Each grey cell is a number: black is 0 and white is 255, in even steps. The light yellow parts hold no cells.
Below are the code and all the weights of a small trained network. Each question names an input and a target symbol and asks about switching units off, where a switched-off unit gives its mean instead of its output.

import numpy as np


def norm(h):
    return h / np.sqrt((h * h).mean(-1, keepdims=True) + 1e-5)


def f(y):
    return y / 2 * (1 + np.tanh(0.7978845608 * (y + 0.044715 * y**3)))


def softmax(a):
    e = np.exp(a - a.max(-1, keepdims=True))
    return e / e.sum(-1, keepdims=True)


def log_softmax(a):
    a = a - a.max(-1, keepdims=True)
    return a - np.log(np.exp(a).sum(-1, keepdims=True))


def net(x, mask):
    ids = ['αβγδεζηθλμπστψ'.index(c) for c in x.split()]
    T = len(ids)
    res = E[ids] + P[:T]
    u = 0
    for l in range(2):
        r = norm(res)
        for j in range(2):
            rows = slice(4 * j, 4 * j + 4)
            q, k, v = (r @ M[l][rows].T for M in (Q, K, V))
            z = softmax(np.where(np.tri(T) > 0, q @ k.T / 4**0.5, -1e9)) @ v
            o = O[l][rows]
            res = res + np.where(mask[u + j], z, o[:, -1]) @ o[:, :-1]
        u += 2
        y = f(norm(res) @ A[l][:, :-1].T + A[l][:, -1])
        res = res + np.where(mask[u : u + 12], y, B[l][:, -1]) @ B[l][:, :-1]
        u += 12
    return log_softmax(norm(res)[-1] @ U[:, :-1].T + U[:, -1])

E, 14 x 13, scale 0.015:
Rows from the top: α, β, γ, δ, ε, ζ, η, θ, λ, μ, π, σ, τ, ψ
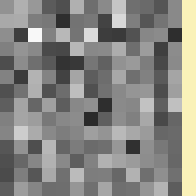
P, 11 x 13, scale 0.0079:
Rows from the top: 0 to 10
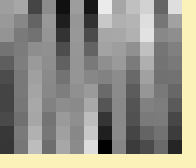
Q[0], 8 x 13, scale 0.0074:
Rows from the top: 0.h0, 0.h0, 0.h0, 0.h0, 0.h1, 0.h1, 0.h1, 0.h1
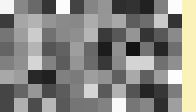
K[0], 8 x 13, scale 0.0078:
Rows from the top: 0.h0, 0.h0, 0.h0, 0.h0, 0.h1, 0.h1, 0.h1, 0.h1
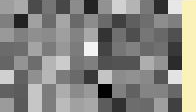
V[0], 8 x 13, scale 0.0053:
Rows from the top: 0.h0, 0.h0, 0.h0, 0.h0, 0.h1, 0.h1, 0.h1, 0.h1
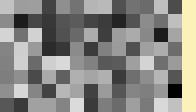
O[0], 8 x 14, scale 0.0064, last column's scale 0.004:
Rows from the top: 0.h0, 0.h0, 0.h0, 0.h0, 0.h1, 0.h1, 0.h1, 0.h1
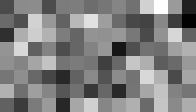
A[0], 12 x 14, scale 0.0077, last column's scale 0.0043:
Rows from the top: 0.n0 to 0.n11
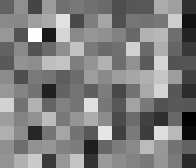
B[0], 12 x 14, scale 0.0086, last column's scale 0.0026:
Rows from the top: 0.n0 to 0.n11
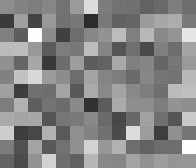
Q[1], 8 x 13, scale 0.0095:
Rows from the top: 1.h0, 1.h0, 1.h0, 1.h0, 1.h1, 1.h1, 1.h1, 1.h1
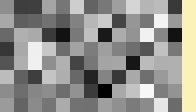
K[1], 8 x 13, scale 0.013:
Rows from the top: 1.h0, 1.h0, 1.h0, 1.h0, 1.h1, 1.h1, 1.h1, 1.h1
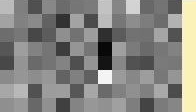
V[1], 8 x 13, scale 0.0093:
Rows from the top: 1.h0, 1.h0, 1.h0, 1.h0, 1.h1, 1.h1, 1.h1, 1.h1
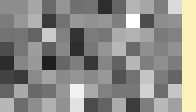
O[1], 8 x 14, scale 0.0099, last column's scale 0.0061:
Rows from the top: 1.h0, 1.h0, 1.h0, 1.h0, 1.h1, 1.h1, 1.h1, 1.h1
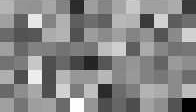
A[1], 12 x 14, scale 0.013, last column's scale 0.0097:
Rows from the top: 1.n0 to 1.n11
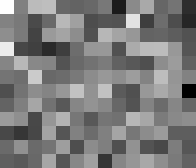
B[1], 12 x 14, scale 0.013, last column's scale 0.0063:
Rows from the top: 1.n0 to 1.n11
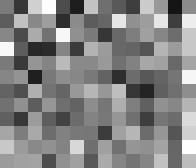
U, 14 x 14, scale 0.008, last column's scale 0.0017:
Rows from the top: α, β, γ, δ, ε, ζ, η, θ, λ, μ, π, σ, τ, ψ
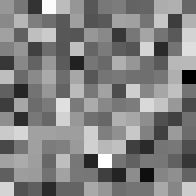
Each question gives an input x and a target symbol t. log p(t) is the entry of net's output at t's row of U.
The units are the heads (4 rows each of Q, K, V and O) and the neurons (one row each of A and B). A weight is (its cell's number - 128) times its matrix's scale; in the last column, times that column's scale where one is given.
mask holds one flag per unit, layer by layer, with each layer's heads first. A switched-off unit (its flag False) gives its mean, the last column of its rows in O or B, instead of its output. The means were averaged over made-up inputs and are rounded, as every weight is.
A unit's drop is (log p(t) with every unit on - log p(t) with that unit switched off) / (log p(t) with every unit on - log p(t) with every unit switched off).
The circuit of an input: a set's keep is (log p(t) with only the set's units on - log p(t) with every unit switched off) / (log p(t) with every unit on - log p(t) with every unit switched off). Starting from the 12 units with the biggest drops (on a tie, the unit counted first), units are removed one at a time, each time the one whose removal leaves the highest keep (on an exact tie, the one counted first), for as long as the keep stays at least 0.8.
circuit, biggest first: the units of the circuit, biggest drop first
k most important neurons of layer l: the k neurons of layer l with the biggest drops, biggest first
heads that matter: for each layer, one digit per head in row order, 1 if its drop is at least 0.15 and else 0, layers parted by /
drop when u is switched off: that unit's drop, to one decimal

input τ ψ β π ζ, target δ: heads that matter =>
00 / 10
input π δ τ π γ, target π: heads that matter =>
10 / 11
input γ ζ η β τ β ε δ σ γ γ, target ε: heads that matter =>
10 / 01
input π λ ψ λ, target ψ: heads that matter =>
00 / 00
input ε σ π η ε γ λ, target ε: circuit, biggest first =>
0.n2; 0.h0; 1.h1
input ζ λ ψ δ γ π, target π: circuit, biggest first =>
1.n6; 1.h1
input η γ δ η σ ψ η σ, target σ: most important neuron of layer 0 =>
0.n5
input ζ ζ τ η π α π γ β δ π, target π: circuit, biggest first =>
0.h0; 1.n6; 1.h1
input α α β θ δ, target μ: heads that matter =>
10 / 00
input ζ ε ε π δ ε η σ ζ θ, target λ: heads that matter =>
10 / 00
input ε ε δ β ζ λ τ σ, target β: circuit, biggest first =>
1.h0; 0.n3; 1.n1
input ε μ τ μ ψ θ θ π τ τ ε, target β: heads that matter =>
00 / 00
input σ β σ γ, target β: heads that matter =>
10 / 01
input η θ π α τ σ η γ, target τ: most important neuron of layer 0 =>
0.n2
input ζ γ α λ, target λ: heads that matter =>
00 / 11
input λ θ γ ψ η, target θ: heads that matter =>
10 / 11
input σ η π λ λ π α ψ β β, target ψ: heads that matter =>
10 / 00
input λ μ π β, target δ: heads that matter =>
00 / 10
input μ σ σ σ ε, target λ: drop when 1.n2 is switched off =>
0.1
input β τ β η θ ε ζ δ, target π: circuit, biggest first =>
0.h0
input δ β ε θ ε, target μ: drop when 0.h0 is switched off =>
0.4
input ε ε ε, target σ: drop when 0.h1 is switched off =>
0.2
